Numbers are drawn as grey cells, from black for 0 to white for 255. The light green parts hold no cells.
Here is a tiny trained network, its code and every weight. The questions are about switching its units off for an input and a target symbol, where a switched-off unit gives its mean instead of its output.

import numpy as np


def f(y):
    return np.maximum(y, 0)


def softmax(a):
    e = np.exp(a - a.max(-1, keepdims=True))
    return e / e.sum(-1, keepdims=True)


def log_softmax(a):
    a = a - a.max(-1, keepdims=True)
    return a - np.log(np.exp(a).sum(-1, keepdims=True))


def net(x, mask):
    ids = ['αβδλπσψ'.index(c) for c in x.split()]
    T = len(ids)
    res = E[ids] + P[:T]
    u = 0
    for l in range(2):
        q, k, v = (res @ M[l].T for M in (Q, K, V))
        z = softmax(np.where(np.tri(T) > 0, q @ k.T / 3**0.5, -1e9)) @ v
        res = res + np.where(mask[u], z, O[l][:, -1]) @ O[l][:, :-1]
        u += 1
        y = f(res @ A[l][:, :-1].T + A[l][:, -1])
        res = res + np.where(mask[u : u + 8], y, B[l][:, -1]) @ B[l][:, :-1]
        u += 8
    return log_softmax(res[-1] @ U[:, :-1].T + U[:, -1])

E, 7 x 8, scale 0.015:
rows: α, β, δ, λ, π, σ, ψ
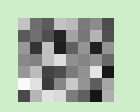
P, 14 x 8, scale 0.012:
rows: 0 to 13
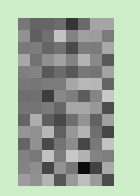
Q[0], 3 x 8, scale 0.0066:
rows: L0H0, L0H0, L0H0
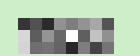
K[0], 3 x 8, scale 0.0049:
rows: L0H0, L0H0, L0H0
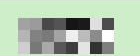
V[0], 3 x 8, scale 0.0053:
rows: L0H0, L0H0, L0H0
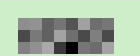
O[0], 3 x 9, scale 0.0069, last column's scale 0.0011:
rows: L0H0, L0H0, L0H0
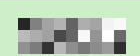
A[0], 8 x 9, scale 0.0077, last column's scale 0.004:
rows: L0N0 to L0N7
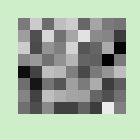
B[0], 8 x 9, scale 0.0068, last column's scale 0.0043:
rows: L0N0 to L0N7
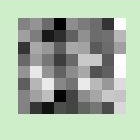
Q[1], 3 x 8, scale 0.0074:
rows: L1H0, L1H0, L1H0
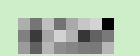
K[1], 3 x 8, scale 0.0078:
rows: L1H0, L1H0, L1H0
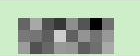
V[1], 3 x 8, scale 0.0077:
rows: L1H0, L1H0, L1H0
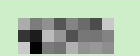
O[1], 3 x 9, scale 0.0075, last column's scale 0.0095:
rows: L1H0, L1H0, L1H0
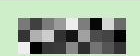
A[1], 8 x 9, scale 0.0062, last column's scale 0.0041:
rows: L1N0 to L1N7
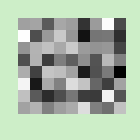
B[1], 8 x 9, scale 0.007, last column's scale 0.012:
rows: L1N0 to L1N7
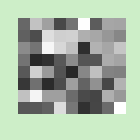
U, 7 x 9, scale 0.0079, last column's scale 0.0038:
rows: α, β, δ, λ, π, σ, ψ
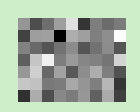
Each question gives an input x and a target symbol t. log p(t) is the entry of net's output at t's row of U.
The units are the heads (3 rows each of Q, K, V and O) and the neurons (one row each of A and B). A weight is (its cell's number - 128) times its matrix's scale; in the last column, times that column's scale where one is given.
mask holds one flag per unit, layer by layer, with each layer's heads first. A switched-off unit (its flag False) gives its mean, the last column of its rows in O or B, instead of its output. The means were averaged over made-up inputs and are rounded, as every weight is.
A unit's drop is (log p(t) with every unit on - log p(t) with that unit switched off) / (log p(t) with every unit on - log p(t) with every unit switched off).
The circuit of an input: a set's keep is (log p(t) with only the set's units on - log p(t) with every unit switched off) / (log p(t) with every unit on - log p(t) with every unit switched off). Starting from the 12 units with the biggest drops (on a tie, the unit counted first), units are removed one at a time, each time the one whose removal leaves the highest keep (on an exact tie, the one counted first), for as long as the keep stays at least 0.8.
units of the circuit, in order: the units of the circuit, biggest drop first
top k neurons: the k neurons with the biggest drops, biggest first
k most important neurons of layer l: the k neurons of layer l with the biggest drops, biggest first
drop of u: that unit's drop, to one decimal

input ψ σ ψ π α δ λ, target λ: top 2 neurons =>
[L0N7; L0N1]
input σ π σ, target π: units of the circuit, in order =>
[L1H0; L0N5; L0H0]
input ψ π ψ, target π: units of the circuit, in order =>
[L1H0; L0N7]
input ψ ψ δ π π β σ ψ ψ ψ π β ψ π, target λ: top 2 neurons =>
[L0N4; L1N2]
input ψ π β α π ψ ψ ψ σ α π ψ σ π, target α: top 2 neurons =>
[L0N0; L0N2]
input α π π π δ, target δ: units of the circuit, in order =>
[L0N7]
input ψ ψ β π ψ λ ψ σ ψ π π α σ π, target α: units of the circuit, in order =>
[L0N0; L1H0]
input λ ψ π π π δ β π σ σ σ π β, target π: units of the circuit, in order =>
[L1H0; L0N3; L0N5]
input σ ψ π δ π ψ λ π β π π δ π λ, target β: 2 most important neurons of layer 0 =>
[L0N1; L0N6]
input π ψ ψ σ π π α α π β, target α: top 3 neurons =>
[L0N0; L0N2; L0N5]
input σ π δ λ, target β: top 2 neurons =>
[L0N7; L0N6]
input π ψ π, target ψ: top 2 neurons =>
[L0N4; L0N6]
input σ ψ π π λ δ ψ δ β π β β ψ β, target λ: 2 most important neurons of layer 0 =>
[L0N4; L0N5]
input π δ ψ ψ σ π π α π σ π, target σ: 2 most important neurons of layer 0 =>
[L0N0; L0N2]
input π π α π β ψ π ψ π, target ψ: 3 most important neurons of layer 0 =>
[L0N4; L0N6; L0N5]
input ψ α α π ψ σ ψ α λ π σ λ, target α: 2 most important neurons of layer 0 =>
[L0N0; L0N1]
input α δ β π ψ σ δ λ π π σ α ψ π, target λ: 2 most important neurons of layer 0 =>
[L0N4; L0N7]
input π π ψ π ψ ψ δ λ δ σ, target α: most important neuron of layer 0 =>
[L0N0]
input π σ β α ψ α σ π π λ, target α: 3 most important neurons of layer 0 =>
[L0N0; L0N2; L0N5]
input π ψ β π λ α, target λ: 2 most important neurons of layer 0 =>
[L0N4; L0N5]
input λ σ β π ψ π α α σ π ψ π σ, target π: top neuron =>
[L0N3]
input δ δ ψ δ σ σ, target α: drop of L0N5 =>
0.0
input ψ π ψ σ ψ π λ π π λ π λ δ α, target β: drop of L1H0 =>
0.4
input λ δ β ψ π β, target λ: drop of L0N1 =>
-0.1
